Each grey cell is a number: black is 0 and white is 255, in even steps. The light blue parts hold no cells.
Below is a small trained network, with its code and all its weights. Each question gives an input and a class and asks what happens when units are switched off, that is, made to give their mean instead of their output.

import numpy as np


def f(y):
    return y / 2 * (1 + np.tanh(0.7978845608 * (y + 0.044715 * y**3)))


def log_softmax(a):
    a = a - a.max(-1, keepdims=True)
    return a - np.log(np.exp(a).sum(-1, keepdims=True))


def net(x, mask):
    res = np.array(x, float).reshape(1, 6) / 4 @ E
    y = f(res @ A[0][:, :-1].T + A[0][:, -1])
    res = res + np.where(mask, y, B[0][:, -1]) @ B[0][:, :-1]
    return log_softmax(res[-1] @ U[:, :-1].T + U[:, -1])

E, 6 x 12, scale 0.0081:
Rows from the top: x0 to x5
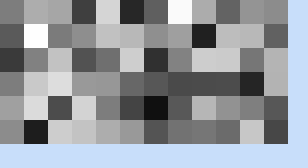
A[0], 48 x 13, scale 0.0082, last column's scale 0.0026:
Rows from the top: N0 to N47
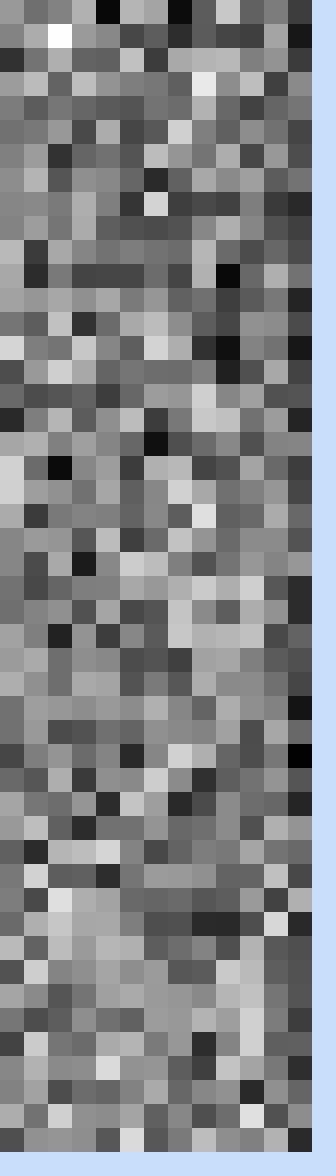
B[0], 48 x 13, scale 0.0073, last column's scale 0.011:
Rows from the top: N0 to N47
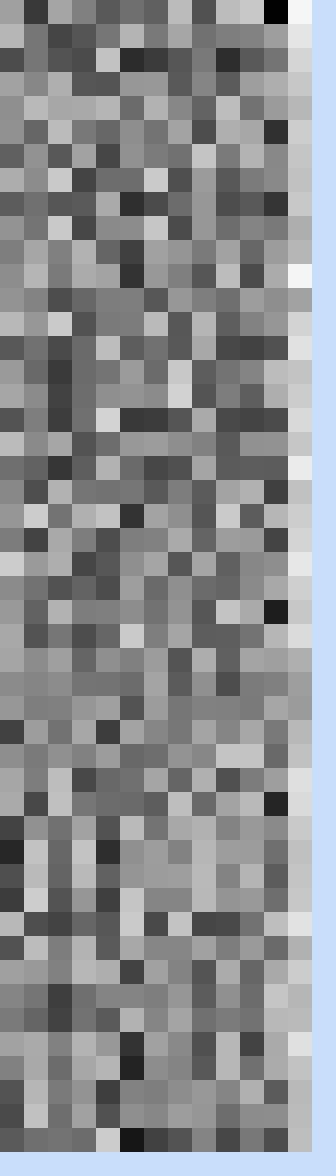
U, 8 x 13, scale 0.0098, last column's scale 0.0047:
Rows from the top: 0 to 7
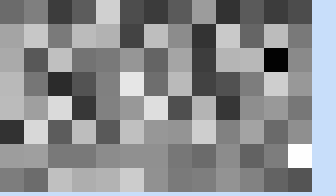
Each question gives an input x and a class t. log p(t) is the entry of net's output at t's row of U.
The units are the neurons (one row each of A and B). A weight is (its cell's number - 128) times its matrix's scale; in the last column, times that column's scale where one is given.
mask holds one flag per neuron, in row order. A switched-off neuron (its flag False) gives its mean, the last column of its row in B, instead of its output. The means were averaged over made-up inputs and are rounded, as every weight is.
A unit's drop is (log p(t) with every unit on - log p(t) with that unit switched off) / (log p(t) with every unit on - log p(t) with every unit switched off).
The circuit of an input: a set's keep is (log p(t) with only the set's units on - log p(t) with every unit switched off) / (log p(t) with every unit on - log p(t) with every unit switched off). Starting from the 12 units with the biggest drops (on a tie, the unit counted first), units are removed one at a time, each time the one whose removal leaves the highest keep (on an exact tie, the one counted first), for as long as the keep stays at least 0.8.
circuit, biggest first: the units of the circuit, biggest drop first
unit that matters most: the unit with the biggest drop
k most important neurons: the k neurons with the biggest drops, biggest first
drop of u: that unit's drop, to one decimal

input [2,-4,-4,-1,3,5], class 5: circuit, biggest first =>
[N37, N35]
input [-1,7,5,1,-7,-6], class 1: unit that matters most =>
N43
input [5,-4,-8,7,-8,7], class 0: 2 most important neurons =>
[N14, N8]
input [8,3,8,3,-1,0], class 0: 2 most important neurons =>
[N17, N2]
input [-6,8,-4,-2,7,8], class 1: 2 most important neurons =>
[N40, N44]
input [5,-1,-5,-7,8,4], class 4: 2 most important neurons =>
[N7, N3]
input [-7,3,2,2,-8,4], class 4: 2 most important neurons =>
[N23, N13]
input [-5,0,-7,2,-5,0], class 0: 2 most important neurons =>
[N14, N8]
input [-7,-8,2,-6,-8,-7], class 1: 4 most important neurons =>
[N11, N21, N16, N4]
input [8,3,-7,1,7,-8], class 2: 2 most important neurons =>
[N20, N22]
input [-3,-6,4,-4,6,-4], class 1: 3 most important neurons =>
[N21, N11, N4]
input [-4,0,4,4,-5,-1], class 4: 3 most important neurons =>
[N23, N13, N32]
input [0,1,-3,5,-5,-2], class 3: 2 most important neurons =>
[N38, N7]
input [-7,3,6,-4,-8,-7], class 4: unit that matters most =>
N23
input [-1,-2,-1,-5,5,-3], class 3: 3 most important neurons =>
[N26, N16, N13]
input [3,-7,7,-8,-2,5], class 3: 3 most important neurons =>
[N24, N16, N42]
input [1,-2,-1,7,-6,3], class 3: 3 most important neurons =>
[N38, N15, N1]
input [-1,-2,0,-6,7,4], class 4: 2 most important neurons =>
[N7, N9]
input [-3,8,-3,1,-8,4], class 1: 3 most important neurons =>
[N43, N44, N40]
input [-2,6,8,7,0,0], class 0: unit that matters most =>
N17
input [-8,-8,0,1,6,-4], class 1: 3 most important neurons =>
[N11, N21, N4]
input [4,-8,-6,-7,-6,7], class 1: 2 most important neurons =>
[N11, N21]
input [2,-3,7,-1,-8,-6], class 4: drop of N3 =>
-0.1
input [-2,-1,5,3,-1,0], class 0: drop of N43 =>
0.0
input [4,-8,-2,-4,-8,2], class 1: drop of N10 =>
0.1
